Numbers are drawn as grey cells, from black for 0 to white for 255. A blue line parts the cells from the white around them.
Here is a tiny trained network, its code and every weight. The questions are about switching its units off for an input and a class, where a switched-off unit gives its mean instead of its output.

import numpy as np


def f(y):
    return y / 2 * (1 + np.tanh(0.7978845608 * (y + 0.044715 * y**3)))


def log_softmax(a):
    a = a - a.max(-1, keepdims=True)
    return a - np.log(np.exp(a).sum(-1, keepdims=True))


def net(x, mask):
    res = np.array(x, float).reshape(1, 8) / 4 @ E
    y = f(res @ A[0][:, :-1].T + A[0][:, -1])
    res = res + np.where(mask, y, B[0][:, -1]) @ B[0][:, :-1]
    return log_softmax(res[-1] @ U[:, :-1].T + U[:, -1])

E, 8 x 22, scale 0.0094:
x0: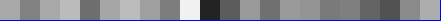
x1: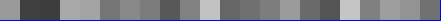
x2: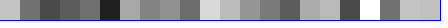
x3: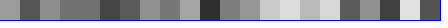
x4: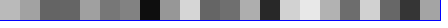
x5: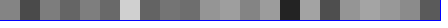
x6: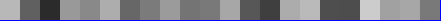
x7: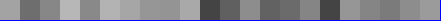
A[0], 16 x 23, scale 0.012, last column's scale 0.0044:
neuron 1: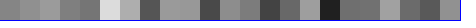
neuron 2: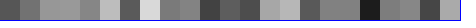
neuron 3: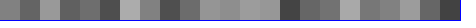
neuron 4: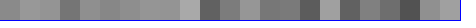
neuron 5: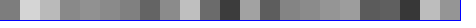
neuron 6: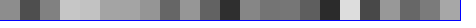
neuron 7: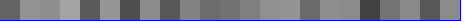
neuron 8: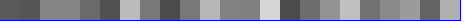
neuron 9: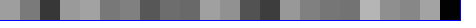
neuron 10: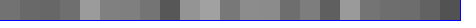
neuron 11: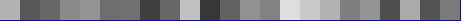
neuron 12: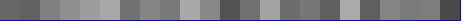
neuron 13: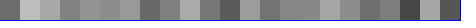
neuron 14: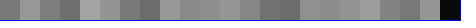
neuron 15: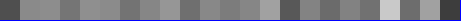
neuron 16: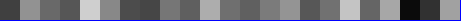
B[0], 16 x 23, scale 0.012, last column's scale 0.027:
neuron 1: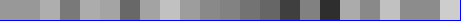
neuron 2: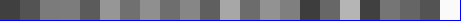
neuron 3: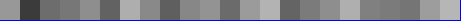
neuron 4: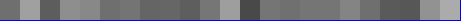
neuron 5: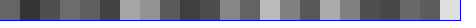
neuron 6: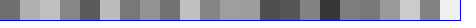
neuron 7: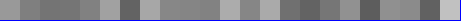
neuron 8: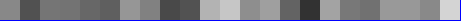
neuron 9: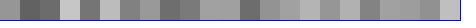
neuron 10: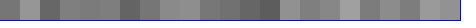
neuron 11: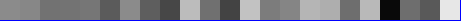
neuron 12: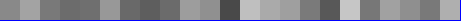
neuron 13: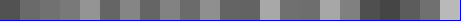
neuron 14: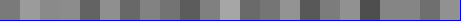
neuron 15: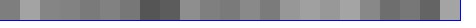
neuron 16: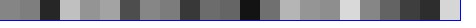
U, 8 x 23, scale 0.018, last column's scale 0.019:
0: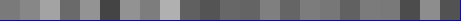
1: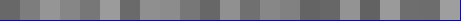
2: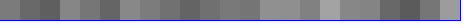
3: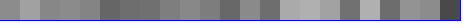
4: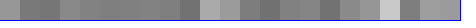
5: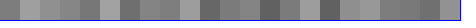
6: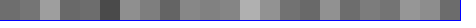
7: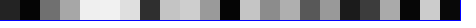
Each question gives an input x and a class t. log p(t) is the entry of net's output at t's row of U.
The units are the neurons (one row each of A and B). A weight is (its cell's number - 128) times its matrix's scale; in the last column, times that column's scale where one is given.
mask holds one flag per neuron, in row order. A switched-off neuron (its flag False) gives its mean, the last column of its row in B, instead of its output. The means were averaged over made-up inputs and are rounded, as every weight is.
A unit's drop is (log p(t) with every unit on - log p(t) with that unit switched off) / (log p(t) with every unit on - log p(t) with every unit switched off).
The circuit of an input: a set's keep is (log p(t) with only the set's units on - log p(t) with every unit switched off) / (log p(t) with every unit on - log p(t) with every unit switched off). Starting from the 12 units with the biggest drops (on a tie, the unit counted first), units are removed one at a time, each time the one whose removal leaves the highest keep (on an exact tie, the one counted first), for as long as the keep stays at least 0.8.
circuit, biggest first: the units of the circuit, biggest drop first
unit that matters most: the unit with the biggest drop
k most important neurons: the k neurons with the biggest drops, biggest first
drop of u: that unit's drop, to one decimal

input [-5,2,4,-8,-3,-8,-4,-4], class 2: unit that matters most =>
neuron 16
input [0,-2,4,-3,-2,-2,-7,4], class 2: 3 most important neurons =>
(neuron 6; neuron 1; neuron 4)
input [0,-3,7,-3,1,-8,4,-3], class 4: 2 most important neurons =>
(neuron 11; neuron 5)
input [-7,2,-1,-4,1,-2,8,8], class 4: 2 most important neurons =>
(neuron 11; neuron 9)
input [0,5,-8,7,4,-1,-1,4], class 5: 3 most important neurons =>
(neuron 11; neuron 6; neuron 8)
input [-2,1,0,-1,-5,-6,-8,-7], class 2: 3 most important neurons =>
(neuron 6; neuron 1; neuron 16)
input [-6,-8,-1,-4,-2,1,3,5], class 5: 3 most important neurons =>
(neuron 2; neuron 5; neuron 8)
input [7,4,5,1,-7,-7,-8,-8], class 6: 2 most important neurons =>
(neuron 16; neuron 8)
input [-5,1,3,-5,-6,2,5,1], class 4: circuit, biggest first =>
(neuron 5; neuron 2)
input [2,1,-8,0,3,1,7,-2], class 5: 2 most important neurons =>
(neuron 11; neuron 8)
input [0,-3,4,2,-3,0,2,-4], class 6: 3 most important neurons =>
(neuron 16; neuron 1; neuron 9)
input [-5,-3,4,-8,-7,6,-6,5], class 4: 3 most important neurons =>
(neuron 11; neuron 5; neuron 16)
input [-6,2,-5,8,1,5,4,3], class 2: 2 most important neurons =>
(neuron 6; neuron 1)
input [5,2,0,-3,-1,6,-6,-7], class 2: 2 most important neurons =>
(neuron 16; neuron 1)
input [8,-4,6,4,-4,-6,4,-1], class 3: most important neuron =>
(neuron 5)
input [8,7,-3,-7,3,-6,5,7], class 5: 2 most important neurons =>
(neuron 6; neuron 8)
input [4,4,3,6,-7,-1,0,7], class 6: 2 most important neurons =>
(neuron 16; neuron 1)
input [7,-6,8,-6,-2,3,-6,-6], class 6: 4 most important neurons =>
(neuron 16; neuron 8; neuron 9; neuron 2)
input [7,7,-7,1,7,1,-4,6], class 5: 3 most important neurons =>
(neuron 6; neuron 11; neuron 1)
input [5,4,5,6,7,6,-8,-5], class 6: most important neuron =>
(neuron 16)
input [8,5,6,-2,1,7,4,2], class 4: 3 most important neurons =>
(neuron 9; neuron 2; neuron 16)
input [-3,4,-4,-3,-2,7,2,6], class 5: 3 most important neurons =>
(neuron 6; neuron 5; neuron 2)
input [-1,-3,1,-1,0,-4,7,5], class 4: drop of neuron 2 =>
0.2
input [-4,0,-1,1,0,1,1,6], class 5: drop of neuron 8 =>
0.3
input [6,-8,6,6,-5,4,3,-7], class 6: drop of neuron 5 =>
0.0
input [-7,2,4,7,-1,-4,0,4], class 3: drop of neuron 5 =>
0.2
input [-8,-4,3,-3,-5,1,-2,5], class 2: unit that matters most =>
neuron 6
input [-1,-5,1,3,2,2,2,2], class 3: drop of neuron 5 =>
0.1
